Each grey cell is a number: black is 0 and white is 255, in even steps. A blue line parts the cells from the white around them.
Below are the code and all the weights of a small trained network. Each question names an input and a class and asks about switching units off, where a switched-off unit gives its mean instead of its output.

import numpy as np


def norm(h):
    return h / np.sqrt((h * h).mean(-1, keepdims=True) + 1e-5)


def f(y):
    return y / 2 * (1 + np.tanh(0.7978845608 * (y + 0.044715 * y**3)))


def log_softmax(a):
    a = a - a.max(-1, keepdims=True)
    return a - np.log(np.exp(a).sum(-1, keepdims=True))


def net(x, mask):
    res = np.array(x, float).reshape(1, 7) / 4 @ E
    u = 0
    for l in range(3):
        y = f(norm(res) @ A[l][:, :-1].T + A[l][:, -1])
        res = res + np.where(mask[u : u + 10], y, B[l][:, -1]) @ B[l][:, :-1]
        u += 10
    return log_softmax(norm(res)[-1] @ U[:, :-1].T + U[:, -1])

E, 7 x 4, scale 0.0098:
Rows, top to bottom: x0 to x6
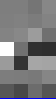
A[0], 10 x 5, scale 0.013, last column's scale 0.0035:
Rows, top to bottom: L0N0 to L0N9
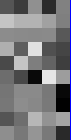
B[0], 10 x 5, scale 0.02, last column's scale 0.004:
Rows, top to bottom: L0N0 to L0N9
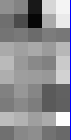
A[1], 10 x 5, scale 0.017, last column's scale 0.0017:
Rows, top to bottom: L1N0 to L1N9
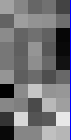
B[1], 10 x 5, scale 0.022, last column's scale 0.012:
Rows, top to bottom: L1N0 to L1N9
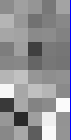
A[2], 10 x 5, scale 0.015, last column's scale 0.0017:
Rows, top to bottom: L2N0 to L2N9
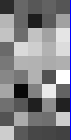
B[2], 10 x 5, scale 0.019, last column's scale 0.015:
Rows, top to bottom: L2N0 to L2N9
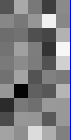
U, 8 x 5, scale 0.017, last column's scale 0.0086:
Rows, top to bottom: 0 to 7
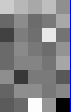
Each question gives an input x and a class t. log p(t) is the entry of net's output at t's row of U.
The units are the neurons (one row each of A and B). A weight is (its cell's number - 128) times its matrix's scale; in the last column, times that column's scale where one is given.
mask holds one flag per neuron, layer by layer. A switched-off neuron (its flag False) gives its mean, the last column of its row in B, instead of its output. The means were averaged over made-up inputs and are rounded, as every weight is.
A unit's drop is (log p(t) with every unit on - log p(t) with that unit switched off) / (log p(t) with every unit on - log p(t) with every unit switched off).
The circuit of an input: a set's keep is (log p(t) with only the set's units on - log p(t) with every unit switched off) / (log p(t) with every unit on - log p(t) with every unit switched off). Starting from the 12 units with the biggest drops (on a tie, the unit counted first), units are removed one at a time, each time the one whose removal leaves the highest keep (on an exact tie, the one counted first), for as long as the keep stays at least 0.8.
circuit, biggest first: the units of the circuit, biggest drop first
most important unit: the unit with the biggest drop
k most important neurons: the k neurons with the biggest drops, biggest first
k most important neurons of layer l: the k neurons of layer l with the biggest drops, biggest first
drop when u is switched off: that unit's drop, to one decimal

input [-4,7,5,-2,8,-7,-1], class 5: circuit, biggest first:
L2N6
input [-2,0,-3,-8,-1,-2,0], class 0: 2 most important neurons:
L1N6; L1N9
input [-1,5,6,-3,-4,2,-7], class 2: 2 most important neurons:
L0N1; L0N5
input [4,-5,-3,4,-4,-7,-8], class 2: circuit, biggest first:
L0N1; L2N3; L2N1
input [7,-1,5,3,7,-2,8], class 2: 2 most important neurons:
L0N0; L2N3
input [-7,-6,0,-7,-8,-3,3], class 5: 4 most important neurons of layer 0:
L0N4; L0N5; L0N3; L0N8
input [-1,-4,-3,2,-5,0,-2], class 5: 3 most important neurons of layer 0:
L0N0; L0N8; L0N5
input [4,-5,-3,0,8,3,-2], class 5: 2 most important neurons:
L2N6; L1N7
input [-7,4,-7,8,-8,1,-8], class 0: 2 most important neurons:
L0N0; L1N5
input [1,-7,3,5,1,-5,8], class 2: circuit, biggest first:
L2N3; L2N1
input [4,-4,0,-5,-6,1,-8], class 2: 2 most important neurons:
L0N1; L1N8
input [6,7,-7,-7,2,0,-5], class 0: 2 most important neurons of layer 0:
L0N0; L0N4
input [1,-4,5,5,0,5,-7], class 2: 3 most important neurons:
L0N1; L2N3; L2N1
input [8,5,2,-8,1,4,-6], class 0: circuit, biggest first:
L1N6
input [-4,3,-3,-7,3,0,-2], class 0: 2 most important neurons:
L1N6; L1N9
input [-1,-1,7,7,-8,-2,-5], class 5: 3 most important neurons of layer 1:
L1N8; L1N7; L1N1
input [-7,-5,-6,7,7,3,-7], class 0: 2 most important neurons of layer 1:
L1N8; L1N5
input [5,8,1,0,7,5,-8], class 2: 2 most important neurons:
L0N1; L2N3
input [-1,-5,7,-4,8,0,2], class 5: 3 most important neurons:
L1N7; L2N6; L1N0
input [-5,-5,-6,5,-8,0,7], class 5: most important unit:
L1N8
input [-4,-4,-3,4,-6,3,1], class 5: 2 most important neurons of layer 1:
L1N8; L1N7
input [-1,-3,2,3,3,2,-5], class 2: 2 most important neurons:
L0N1; L2N3
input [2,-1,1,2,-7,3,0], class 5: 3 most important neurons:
L1N8; L0N8; L1N7
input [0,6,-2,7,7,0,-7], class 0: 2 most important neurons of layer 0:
L0N0; L0N8
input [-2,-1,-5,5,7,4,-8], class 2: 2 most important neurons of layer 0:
L0N1; L0N8
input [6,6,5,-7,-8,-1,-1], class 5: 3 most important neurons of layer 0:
L0N4; L0N5; L0N3
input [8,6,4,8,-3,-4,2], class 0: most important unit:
L1N7
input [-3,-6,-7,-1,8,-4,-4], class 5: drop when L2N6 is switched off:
0.4
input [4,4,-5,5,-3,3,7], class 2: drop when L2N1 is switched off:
0.2
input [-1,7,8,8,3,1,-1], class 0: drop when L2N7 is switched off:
0.0
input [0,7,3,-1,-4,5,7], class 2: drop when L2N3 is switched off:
0.1
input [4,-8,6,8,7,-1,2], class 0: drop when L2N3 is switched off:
0.1
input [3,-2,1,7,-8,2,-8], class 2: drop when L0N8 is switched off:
0.4
